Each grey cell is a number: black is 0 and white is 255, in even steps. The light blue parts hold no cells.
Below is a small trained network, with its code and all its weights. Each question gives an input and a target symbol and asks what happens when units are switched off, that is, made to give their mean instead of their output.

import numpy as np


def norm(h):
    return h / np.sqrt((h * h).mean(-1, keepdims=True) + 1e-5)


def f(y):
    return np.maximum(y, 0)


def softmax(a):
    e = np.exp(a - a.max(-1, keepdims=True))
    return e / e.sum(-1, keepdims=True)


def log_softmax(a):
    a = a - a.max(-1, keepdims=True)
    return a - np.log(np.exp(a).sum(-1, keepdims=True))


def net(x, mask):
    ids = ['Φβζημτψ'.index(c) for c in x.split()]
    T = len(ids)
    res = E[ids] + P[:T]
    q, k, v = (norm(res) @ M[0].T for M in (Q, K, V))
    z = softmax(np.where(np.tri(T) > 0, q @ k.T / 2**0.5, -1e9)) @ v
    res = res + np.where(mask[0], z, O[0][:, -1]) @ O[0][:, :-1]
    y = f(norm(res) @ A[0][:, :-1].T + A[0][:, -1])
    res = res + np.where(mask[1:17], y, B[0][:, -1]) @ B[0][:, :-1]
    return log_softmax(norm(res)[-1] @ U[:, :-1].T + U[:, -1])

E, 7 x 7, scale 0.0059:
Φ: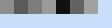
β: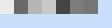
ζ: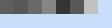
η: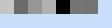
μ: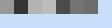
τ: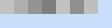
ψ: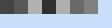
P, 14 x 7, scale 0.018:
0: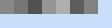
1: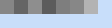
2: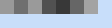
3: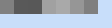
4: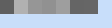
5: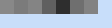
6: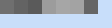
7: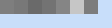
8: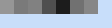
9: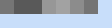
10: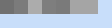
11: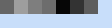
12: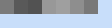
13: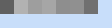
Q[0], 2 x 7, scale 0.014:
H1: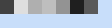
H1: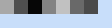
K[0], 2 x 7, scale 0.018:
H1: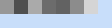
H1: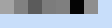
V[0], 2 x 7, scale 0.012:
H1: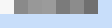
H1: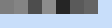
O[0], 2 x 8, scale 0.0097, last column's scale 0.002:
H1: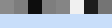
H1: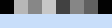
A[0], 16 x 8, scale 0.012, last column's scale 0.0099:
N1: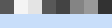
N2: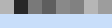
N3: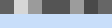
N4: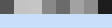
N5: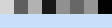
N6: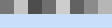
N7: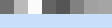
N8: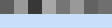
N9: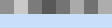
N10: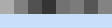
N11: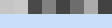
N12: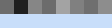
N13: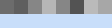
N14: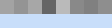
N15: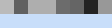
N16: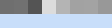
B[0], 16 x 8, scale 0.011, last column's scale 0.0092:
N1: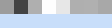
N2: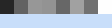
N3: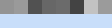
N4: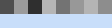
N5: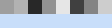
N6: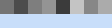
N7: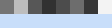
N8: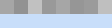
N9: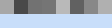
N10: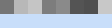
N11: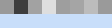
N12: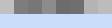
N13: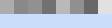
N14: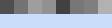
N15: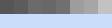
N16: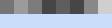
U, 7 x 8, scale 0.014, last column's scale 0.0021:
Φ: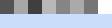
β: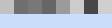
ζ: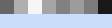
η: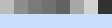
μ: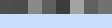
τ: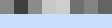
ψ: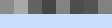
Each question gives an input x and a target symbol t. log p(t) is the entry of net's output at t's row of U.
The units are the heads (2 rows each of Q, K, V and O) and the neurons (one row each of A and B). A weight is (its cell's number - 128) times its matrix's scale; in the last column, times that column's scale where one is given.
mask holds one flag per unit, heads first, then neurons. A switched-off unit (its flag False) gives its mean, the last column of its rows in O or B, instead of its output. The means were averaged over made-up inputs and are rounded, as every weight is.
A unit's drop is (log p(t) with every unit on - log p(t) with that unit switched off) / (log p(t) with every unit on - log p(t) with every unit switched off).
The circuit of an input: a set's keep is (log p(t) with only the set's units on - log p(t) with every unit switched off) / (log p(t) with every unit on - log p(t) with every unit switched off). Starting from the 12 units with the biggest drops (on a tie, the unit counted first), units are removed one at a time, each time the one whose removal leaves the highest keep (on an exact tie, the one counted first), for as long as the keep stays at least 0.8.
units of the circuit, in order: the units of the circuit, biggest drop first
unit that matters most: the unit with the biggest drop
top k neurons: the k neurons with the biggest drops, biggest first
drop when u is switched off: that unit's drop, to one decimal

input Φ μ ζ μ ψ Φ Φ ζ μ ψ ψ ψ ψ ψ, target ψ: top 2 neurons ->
(N5 N7)
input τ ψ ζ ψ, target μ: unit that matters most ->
N2
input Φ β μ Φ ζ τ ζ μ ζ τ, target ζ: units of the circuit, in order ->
(H1 N8)
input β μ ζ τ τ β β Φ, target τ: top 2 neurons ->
(N7 N5)
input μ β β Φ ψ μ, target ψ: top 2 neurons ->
(N7 N5)
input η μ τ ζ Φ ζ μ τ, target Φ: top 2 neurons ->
(N4 N7)
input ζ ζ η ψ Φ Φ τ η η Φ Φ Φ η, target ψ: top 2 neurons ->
(N2 N13)
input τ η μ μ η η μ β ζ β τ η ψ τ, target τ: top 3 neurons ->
(N7 N5 N14)
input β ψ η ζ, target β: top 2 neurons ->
(N8 N2)
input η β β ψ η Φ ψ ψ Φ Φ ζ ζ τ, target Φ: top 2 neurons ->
(N13 N16)
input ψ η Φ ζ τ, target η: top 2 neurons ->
(N3 N6)
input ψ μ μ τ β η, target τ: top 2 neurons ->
(N7 N11)
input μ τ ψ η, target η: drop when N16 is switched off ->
0.2
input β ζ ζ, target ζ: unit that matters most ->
N10
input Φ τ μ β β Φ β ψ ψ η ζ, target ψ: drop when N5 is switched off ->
0.4
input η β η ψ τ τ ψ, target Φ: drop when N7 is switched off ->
0.2
